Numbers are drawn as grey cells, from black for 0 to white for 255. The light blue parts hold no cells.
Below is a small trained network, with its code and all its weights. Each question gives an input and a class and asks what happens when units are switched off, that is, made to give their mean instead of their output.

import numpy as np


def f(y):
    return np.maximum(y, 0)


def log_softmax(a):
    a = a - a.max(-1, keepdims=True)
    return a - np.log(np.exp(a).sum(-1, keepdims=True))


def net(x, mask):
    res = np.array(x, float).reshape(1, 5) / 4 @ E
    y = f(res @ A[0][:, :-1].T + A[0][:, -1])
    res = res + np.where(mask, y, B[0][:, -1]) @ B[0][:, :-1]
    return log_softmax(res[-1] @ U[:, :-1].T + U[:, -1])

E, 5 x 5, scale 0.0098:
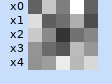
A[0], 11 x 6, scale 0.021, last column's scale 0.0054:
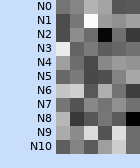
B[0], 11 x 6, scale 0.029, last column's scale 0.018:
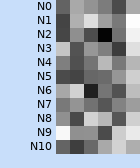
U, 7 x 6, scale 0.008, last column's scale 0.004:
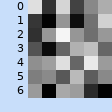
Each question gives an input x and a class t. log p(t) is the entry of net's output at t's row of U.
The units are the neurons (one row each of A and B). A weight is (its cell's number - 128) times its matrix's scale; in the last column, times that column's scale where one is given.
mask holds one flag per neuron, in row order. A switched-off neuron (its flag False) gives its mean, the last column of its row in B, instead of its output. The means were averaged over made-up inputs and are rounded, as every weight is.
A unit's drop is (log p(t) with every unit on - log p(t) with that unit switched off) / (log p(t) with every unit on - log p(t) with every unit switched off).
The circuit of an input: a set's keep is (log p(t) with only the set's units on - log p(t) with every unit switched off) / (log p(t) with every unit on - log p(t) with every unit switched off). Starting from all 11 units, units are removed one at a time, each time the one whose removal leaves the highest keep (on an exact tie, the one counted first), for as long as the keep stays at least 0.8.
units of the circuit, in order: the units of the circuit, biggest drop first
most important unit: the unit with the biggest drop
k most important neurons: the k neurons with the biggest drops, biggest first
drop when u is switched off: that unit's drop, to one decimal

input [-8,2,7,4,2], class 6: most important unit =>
N4
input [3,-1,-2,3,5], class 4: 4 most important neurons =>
(N9, N8, N10, N3)
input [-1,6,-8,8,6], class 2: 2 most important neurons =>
(N1, N0)
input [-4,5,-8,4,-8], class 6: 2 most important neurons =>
(N8, N3)
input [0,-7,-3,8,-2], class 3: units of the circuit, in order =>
(N10, N2)
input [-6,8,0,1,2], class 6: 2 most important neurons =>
(N8, N3)
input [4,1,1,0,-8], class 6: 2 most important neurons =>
(N2, N8)
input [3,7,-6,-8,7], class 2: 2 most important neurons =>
(N1, N0)
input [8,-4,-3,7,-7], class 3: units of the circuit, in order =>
(N10, N2)
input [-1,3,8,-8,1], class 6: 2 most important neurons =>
(N9, N3)
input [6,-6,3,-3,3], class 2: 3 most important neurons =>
(N1, N9, N0)
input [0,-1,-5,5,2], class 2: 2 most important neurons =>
(N1, N9)
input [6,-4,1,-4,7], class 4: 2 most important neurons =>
(N9, N8)
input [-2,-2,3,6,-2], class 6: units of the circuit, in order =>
(N2, N9)
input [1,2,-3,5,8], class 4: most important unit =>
N9
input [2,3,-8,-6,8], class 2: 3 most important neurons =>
(N1, N0, N10)
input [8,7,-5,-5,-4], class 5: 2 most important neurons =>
(N6, N1)
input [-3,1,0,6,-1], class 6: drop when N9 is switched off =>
0.2
